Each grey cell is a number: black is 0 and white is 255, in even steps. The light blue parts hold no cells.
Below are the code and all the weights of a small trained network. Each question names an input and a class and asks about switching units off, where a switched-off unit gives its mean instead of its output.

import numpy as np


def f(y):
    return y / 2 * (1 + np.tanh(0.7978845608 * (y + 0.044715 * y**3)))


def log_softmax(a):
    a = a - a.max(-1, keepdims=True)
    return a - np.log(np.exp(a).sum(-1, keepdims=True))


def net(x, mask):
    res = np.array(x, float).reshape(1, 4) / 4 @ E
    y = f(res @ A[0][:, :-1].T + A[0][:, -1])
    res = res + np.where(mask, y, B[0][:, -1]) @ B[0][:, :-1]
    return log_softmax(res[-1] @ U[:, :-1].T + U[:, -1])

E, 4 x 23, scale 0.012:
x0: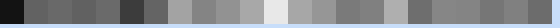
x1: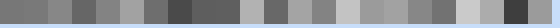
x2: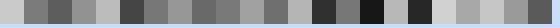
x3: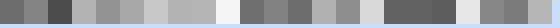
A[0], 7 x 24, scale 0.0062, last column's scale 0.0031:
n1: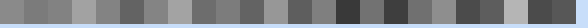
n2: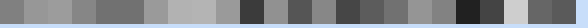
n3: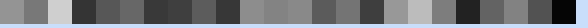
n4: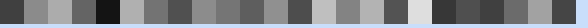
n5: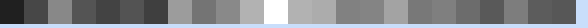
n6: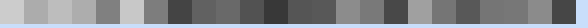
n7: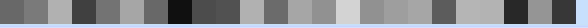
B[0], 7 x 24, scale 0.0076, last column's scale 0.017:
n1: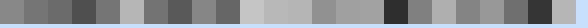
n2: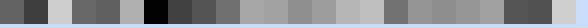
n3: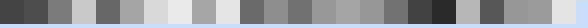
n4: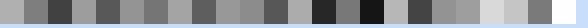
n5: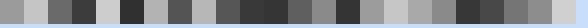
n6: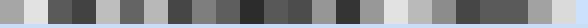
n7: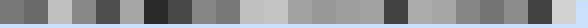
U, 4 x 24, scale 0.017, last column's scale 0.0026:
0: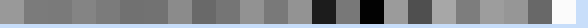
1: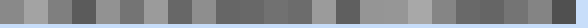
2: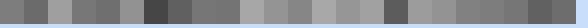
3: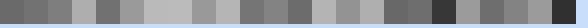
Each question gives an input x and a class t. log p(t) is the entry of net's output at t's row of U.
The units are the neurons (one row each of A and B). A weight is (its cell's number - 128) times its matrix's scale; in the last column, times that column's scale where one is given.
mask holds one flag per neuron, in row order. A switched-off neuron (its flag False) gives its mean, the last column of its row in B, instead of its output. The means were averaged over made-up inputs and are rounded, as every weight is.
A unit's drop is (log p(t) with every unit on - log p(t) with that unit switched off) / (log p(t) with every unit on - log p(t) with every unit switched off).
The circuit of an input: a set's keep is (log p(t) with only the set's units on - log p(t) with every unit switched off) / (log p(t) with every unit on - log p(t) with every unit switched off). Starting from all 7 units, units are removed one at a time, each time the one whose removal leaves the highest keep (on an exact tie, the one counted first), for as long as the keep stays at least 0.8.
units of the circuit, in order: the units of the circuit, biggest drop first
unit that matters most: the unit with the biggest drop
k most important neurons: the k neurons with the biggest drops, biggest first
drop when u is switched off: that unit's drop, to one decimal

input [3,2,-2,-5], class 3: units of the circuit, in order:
n3
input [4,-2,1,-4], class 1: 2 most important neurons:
n5, n4
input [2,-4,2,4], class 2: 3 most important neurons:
n3, n4, n6
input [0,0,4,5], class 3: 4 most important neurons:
n4, n6, n5, n1
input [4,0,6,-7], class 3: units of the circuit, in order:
n3, n4
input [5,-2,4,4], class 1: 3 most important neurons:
n4, n3, n5
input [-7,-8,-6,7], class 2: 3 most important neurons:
n2, n3, n5
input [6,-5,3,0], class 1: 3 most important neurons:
n5, n4, n7
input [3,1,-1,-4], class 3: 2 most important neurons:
n3, n6
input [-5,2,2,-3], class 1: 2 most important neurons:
n4, n6
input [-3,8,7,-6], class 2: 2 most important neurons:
n7, n4
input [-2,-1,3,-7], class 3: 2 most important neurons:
n3, n4
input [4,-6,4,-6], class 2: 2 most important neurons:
n4, n2
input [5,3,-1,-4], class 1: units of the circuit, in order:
n5
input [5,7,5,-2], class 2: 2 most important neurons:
n4, n7
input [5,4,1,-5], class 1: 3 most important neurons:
n5, n4, n2
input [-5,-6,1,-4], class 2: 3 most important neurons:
n2, n5, n1
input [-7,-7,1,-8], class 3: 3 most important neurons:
n3, n5, n7
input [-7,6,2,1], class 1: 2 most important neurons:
n6, n2
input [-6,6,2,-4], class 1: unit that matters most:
n6
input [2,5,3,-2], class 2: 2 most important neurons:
n4, n7
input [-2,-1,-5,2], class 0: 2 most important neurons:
n4, n3
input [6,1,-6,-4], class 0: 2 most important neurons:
n4, n6
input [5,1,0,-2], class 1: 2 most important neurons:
n5, n4
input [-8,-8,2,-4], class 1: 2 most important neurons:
n6, n7
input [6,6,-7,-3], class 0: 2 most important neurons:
n4, n6
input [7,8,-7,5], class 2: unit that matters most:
n7
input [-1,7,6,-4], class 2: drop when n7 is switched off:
0.6
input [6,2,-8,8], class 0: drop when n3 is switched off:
0.2
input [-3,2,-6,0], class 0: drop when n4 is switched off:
0.9
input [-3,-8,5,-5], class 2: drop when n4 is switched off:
0.2
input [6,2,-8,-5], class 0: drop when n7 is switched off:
0.0
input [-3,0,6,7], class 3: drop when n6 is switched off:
0.1
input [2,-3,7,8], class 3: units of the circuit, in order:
n4
